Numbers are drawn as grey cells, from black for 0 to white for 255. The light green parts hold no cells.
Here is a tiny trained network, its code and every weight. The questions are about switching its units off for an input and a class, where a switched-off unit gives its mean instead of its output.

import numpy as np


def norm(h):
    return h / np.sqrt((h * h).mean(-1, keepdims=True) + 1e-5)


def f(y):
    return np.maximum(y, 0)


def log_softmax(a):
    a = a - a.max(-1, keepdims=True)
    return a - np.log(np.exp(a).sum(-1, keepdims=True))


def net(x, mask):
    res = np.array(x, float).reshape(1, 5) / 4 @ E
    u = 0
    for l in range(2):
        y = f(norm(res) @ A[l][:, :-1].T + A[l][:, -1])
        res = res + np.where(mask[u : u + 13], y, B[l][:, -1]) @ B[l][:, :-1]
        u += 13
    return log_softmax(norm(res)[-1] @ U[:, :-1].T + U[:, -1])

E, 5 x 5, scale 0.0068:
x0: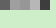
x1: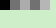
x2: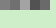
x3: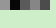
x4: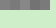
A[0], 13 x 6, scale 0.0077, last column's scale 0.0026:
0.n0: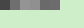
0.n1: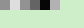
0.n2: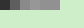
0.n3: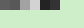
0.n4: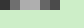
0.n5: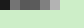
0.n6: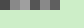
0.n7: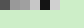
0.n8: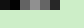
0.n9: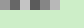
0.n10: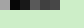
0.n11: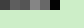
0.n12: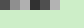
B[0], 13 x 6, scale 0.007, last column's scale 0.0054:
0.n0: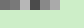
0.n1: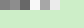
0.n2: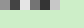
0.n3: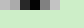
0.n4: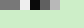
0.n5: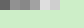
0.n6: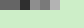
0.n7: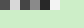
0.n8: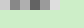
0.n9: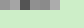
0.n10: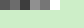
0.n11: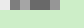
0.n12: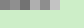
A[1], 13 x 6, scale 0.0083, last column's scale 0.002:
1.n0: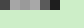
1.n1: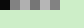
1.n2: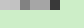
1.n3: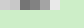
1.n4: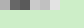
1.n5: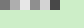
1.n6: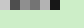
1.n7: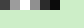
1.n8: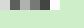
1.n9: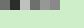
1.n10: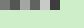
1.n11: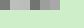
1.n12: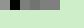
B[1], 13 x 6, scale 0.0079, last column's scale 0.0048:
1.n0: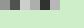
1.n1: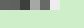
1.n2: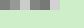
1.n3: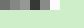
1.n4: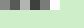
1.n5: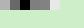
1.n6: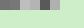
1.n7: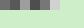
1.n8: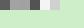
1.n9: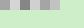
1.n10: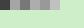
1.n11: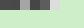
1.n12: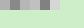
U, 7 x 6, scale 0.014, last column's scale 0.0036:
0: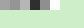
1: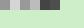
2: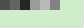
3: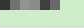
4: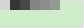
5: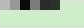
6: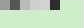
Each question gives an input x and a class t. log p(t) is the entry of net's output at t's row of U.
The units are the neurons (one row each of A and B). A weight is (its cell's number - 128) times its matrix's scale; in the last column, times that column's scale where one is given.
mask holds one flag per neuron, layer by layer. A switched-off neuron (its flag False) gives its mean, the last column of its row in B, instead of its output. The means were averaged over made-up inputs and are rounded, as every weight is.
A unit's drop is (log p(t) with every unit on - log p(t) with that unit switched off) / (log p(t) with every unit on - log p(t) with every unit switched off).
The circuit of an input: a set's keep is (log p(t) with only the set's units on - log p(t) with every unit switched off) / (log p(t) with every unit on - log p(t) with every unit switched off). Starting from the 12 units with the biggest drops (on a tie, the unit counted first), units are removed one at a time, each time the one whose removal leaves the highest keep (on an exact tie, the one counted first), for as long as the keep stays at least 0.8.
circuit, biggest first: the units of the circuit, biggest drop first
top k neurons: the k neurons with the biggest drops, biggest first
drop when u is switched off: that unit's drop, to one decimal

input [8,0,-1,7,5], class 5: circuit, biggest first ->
[0.n3]
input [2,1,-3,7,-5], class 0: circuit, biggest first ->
[0.n8, 1.n8]
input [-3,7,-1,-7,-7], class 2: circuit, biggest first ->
[1.n5, 1.n1]
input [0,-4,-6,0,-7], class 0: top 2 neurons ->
[1.n4, 0.n7]
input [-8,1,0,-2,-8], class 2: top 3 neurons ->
[0.n8, 0.n3, 1.n10]
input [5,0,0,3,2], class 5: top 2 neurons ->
[0.n7, 0.n3]
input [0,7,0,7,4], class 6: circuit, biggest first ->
[1.n9, 1.n12]
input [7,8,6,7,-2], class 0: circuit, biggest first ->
[0.n8, 0.n3]
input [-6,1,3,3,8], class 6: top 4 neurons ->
[0.n7, 0.n3, 1.n12, 1.n5]
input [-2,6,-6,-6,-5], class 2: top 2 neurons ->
[1.n5, 0.n7]
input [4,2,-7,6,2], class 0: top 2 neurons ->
[0.n8, 1.n8]
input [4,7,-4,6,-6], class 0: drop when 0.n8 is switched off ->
0.1
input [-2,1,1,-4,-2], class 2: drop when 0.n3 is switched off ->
0.2
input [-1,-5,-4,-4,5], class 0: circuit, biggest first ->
[1.n3]
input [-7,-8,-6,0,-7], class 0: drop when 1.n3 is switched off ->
0.2
